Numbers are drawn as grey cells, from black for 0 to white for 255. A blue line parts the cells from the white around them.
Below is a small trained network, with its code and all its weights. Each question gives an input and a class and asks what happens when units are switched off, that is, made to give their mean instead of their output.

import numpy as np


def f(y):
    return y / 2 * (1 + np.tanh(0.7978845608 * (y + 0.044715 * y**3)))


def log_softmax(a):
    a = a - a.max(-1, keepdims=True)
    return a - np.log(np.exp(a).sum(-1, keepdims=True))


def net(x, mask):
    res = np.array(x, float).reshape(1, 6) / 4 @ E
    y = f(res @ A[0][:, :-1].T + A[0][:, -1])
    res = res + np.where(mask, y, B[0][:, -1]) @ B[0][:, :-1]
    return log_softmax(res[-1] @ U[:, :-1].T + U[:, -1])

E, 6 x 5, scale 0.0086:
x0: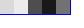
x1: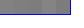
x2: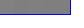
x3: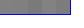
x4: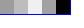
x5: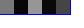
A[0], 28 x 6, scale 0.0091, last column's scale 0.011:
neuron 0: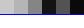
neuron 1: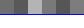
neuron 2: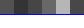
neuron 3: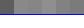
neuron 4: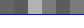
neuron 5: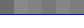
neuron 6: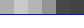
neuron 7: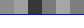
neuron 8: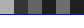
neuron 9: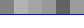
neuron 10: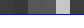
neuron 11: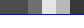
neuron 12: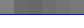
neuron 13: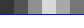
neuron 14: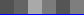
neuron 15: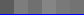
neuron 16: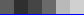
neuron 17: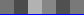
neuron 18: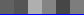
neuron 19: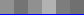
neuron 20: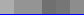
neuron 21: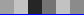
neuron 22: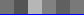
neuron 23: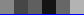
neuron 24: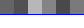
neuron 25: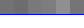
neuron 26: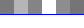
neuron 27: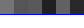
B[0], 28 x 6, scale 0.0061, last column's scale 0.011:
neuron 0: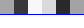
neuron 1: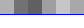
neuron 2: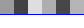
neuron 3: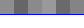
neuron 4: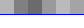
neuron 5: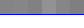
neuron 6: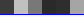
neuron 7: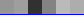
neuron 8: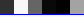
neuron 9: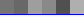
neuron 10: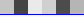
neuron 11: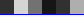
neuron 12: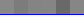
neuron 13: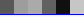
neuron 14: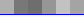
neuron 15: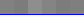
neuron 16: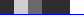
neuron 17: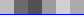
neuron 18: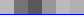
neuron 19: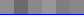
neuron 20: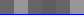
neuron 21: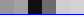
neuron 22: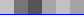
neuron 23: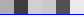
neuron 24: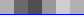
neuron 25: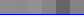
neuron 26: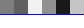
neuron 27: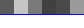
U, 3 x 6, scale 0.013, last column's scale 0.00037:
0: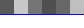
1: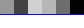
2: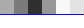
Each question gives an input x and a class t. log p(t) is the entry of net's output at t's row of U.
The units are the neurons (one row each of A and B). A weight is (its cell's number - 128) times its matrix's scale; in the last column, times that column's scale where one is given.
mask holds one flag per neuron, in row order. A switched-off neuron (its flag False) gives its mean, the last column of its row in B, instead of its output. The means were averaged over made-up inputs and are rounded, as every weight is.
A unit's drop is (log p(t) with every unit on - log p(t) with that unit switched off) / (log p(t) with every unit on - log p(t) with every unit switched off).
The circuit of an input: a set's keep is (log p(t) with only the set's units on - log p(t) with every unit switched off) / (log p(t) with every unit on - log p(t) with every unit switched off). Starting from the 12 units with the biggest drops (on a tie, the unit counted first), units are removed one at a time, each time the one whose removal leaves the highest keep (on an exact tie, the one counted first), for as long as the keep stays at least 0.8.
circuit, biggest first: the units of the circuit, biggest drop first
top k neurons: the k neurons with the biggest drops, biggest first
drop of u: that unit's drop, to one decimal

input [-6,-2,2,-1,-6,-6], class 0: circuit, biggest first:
[neuron 11]
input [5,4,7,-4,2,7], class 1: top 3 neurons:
[neuron 23; neuron 0; neuron 16]
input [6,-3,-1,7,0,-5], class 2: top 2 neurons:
[neuron 16; neuron 21]
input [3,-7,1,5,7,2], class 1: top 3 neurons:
[neuron 16; neuron 0; neuron 8]
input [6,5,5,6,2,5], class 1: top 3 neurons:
[neuron 0; neuron 23; neuron 16]
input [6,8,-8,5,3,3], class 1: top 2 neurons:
[neuron 0; neuron 16]
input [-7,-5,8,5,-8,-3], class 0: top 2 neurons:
[neuron 11; neuron 16]
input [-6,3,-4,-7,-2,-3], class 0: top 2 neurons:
[neuron 11; neuron 23]
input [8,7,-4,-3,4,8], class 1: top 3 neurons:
[neuron 0; neuron 23; neuron 16]
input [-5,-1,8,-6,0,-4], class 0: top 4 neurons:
[neuron 11; neuron 23; neuron 10; neuron 2]
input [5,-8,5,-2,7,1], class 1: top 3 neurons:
[neuron 0; neuron 16; neuron 8]
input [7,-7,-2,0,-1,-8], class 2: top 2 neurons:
[neuron 21; neuron 16]
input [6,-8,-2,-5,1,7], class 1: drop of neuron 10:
-0.1
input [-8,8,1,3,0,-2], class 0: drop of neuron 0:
0.1
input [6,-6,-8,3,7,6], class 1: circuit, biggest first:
[neuron 0]
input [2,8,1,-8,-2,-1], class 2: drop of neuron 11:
0.2
